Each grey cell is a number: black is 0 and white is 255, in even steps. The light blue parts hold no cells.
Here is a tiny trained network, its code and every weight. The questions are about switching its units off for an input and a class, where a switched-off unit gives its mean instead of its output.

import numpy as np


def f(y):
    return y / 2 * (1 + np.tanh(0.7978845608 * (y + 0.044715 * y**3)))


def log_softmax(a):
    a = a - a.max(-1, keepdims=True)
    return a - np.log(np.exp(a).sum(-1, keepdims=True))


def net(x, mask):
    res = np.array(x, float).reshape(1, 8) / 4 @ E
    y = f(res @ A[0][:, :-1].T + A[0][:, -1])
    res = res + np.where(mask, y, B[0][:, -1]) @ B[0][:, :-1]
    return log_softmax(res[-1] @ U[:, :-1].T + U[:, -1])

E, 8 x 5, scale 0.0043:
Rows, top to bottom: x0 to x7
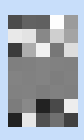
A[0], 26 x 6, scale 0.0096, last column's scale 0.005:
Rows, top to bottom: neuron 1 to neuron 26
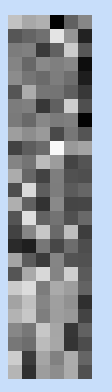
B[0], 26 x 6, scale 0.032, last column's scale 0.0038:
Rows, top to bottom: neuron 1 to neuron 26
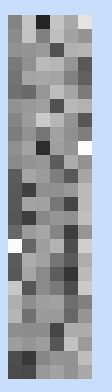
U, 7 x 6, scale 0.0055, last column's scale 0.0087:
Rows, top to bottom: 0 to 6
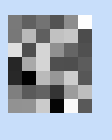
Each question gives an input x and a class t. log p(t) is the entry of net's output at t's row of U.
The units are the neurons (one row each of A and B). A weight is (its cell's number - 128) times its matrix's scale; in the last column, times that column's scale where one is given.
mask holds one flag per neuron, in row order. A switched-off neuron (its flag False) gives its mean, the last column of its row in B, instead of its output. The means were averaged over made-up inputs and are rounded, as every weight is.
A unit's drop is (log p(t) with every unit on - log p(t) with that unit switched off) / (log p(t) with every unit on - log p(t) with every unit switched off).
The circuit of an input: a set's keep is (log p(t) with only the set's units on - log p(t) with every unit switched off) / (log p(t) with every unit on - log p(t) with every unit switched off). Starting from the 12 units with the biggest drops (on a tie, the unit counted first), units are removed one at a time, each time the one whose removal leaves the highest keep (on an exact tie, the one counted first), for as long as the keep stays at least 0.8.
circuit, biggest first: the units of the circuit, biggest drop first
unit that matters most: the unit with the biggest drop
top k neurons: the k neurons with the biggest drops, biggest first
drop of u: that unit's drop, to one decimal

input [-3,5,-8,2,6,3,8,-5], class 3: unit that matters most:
neuron 14
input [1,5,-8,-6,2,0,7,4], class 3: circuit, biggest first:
(neuron 14; neuron 18)
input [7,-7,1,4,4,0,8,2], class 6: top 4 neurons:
(neuron 7; neuron 3; neuron 1; neuron 20)
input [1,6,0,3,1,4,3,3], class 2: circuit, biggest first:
(neuron 20; neuron 22)
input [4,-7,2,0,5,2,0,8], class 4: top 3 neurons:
(neuron 13; neuron 15; neuron 6)
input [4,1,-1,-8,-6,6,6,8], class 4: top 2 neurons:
(neuron 13; neuron 15)
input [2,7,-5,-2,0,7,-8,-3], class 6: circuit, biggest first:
(neuron 23; neuron 24)
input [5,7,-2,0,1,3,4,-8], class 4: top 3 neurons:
(neuron 25; neuron 26; neuron 17)
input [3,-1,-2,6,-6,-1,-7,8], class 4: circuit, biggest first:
(neuron 15; neuron 13)
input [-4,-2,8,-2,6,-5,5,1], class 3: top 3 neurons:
(neuron 19; neuron 16; neuron 10)
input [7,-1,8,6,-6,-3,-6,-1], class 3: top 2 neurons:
(neuron 19; neuron 16)
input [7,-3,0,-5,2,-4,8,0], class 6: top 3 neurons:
(neuron 7; neuron 3; neuron 1)
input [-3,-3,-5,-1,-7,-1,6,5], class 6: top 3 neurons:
(neuron 7; neuron 3; neuron 10)
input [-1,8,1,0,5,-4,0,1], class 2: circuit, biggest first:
(neuron 20)
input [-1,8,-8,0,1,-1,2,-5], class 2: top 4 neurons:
(neuron 20; neuron 22; neuron 19; neuron 21)
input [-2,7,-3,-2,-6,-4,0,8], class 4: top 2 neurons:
(neuron 15; neuron 13)
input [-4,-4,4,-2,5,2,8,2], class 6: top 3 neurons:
(neuron 7; neuron 3; neuron 10)
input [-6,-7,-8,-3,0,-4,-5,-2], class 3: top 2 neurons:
(neuron 14; neuron 18)
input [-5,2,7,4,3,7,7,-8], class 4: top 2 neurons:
(neuron 25; neuron 26)
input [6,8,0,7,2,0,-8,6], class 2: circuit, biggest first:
(neuron 20)
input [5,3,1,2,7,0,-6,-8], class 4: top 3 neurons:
(neuron 25; neuron 26; neuron 1)
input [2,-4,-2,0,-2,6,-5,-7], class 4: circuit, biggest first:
(neuron 26; neuron 25)
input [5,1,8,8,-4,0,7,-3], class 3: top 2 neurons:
(neuron 19; neuron 16)
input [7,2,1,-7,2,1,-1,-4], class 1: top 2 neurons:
(neuron 10; neuron 2)
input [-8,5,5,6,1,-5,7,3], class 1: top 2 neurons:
(neuron 1; neuron 9)
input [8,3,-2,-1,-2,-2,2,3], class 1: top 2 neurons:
(neuron 10; neuron 2)
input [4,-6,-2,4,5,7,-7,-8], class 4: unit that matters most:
neuron 26
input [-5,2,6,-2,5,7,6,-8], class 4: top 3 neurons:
(neuron 25; neuron 26; neuron 10)
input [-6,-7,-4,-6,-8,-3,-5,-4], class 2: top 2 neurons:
(neuron 17; neuron 10)
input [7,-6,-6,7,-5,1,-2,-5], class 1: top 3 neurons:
(neuron 10; neuron 2; neuron 20)
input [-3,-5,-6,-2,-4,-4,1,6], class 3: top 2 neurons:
(neuron 14; neuron 18)
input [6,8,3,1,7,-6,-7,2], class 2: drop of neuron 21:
0.4
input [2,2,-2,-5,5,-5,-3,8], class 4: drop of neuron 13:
0.1
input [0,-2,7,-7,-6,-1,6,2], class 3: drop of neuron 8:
0.0
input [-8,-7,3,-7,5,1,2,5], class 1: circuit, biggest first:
(neuron 1)
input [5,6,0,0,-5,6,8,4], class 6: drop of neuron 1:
0.2
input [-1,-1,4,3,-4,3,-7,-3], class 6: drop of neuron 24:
0.2
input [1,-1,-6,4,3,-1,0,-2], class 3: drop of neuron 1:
0.1
